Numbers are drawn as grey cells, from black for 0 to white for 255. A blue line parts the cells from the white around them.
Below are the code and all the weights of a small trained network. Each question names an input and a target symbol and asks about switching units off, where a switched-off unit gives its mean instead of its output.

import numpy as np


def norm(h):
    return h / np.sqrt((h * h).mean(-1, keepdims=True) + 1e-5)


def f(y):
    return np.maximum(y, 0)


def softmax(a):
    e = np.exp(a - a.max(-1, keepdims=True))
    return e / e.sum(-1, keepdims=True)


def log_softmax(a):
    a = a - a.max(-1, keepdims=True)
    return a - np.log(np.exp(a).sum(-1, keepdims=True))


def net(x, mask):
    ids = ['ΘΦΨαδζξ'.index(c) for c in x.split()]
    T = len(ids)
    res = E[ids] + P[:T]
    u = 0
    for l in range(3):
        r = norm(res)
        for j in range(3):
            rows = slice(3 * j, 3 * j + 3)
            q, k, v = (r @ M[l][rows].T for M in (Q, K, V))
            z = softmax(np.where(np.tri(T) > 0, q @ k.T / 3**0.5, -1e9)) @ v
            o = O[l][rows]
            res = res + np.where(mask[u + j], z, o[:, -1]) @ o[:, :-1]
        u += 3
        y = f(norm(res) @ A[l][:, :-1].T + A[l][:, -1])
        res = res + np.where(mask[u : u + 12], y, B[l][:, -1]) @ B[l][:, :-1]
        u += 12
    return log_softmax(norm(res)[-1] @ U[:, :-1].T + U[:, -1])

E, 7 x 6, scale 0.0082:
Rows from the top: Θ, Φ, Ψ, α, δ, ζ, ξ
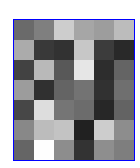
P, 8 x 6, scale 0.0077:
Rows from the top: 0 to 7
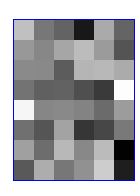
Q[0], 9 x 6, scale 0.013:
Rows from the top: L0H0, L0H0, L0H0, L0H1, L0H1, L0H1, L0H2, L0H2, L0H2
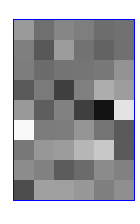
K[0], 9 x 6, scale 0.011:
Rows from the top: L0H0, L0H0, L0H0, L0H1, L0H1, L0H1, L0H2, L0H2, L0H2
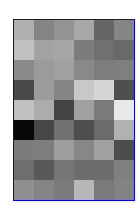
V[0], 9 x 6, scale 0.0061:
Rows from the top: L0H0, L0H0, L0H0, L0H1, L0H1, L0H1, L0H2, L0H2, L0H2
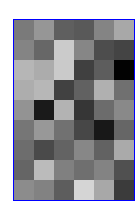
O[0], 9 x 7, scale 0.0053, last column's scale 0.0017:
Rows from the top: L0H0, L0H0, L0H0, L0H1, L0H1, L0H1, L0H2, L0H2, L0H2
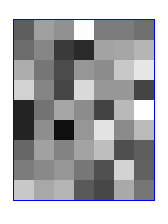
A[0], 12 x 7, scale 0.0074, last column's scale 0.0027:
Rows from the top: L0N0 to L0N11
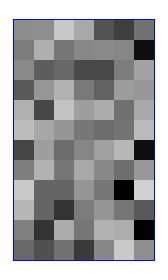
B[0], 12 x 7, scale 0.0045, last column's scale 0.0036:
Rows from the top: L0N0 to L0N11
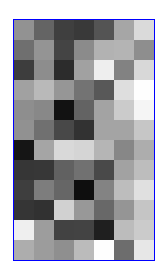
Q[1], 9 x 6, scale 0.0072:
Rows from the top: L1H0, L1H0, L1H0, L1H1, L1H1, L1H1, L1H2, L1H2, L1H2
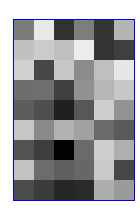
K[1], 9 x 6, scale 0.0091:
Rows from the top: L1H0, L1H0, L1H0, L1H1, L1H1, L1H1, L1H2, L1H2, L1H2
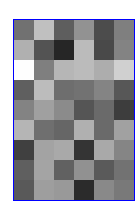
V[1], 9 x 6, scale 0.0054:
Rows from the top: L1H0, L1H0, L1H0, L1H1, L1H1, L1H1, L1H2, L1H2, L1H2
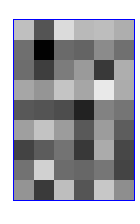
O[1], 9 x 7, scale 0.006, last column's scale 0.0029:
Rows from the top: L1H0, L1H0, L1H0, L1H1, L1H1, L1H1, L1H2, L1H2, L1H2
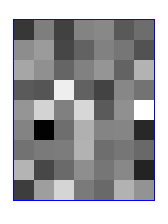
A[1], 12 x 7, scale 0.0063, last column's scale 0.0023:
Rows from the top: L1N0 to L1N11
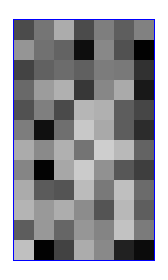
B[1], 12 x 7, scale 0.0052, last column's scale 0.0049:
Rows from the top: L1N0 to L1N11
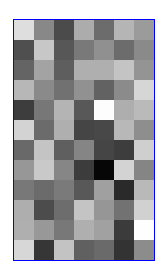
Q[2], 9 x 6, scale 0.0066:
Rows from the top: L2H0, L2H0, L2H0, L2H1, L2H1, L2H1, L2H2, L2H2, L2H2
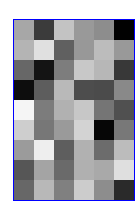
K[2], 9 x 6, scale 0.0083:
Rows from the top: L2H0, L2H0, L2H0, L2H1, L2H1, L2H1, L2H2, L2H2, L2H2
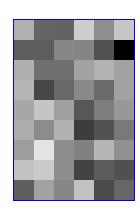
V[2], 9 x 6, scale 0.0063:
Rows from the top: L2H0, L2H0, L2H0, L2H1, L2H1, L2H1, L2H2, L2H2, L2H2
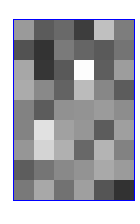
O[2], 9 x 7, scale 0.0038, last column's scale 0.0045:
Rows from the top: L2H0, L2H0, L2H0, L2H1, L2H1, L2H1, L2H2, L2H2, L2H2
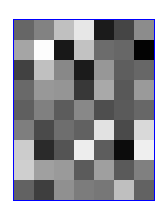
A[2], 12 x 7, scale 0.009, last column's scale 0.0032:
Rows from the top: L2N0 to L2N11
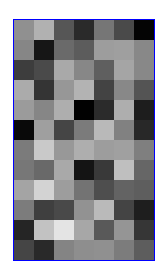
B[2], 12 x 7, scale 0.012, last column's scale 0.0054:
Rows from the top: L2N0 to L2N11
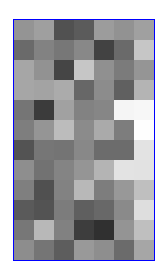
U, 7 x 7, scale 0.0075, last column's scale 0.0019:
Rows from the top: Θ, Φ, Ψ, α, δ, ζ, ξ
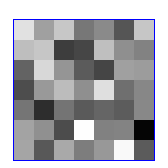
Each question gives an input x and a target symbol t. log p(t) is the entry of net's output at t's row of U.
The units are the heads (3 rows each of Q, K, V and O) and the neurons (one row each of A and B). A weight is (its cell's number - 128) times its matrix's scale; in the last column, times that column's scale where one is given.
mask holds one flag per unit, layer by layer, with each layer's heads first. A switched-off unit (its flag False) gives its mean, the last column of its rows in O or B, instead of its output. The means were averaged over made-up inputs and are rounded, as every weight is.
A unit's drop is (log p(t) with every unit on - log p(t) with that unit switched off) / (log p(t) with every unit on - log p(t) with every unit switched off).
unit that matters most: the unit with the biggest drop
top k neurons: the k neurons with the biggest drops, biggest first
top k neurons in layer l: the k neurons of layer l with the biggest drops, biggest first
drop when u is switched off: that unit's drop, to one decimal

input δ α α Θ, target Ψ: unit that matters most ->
L2N10
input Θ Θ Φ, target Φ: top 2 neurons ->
(L0N8 L0N0)
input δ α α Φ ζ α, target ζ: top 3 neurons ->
(L2N2 L0N2 L1N2)
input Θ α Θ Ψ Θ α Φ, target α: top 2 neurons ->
(L2N5 L0N8)
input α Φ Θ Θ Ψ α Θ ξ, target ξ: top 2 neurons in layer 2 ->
(L2N4 L2N8)
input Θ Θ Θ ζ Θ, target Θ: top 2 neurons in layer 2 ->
(L2N3 L2N4)
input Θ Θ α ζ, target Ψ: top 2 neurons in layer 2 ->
(L2N10 L2N4)
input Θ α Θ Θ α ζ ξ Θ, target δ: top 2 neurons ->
(L2N9 L1N8)
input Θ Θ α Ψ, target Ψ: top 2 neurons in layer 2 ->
(L2N10 L2N4)
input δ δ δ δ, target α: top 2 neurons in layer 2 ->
(L2N5 L2N4)
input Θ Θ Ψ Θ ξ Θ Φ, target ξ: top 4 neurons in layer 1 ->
(L1N11 L1N10 L1N9 L1N6)
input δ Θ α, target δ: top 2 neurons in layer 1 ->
(L1N5 L1N11)
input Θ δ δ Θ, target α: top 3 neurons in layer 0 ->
(L0N6 L0N7 L0N11)
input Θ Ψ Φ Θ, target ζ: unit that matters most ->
L0H1
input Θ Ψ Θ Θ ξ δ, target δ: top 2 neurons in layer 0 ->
(L0N10 L0N5)
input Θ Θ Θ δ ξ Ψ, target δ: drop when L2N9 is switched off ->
0.2
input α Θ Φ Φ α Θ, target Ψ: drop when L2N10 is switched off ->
0.5
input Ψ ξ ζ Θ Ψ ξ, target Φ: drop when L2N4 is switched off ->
0.3
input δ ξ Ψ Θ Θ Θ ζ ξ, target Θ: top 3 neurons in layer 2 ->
(L2N3 L2N4 L2N7)
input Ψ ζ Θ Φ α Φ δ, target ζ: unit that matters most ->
L1H0
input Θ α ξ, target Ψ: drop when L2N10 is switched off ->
0.6
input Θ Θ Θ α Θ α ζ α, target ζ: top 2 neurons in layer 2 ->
(L2N2 L2N11)
